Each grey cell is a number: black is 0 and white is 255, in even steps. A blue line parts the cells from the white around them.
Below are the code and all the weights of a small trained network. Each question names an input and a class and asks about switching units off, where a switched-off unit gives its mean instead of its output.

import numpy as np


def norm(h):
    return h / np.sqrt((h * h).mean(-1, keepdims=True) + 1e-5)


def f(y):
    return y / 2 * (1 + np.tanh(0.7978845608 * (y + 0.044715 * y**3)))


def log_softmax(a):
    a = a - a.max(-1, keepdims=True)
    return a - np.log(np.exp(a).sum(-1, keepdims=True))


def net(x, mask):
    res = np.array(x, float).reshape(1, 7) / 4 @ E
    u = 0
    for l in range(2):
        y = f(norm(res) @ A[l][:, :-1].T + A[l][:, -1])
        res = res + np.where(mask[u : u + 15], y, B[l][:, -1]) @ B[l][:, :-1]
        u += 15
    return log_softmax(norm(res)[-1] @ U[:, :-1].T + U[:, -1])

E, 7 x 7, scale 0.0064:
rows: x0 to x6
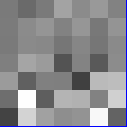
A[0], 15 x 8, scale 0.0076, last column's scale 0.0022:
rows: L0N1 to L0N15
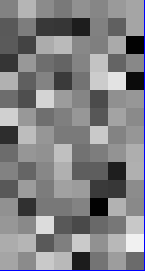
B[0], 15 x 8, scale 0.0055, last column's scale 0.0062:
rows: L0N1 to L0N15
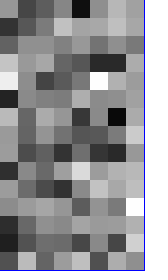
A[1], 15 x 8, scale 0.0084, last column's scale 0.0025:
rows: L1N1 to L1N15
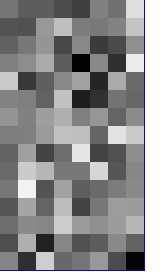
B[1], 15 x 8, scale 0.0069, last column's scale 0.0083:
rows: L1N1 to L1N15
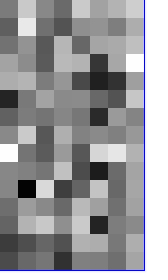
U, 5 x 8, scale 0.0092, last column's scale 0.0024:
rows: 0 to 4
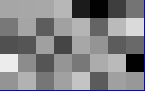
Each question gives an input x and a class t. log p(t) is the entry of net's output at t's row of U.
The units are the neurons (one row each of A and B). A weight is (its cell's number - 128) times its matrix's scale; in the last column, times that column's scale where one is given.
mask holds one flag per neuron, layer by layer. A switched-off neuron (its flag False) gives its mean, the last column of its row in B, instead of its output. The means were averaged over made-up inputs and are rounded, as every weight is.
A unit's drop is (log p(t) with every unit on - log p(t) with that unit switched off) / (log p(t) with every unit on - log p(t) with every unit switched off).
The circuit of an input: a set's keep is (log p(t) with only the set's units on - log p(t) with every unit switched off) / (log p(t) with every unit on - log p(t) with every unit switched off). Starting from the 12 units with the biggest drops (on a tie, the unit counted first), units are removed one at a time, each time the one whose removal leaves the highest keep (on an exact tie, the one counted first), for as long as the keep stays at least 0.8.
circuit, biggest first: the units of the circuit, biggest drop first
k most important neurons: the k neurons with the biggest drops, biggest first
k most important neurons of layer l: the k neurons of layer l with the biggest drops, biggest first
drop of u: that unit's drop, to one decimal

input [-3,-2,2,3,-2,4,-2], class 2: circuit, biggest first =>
[L1N11]
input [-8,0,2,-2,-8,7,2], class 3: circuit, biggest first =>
[L1N9; L1N11]
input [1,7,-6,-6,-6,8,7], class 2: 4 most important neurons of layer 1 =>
[L1N11; L1N14; L1N12; L1N5]
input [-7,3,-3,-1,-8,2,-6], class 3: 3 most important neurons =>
[L1N9; L0N11; L0N8]
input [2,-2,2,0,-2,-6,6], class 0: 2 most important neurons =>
[L1N10; L0N4]
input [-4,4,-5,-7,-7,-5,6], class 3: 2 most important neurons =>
[L1N9; L0N12]
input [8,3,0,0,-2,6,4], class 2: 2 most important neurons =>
[L1N11; L1N14]
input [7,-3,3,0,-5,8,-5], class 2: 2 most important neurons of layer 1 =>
[L1N11; L1N6]
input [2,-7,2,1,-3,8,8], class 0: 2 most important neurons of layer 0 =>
[L0N4; L0N10]
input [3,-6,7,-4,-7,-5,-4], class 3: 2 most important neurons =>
[L1N9; L1N6]
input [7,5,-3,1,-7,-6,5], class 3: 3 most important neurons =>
[L1N9; L0N12; L1N6]
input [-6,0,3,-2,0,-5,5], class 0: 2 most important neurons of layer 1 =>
[L1N10; L1N14]
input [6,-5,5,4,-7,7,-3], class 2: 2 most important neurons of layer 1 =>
[L1N14; L1N11]
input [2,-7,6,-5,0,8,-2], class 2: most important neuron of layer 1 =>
[L1N11]
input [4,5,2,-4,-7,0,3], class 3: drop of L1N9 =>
0.2
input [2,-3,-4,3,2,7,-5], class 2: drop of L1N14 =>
0.2
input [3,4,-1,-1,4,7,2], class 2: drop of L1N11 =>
0.3
